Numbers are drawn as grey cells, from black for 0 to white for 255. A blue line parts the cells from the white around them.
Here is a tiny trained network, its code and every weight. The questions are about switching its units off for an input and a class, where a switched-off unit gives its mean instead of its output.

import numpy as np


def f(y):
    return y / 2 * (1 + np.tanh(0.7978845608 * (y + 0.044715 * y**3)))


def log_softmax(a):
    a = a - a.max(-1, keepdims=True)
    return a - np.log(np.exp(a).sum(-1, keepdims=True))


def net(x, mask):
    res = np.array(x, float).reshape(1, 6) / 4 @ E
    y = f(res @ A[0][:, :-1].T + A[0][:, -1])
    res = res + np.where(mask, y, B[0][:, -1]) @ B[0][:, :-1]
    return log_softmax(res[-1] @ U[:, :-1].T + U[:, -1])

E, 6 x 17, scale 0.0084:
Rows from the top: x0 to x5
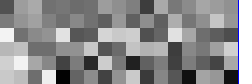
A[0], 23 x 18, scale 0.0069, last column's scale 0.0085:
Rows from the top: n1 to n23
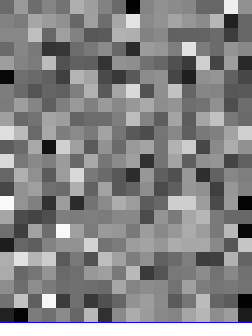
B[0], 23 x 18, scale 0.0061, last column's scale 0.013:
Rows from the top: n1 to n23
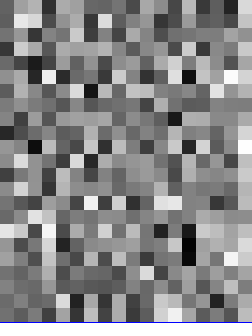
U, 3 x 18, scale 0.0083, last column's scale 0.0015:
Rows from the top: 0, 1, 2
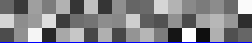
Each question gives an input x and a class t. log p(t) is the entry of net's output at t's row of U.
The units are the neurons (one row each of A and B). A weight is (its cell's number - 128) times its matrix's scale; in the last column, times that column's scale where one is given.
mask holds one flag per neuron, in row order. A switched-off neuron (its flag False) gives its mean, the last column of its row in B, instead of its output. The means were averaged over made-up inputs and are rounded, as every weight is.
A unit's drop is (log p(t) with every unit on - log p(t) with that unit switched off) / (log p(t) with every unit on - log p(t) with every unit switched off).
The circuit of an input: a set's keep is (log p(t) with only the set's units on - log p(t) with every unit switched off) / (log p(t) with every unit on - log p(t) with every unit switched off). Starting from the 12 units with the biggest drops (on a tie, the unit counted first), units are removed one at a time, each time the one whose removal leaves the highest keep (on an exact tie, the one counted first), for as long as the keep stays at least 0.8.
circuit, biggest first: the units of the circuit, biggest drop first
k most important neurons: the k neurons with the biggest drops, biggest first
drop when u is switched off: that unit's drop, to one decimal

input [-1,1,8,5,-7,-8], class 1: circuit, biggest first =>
(n17)
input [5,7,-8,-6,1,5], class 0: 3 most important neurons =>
(n22 n17 n5)
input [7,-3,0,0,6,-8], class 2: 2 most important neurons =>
(n4 n1)
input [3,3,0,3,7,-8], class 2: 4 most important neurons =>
(n1 n4 n13 n6)
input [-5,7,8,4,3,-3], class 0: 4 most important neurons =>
(n15 n6 n18 n10)
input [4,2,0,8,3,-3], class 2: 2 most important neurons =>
(n6 n15)
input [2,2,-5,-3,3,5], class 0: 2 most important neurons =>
(n22 n17)
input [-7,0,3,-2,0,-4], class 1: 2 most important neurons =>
(n17 n23)
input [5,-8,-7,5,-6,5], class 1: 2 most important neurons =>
(n6 n18)
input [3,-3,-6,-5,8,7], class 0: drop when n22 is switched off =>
0.4
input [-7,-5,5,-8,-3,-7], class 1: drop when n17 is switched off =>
1.4
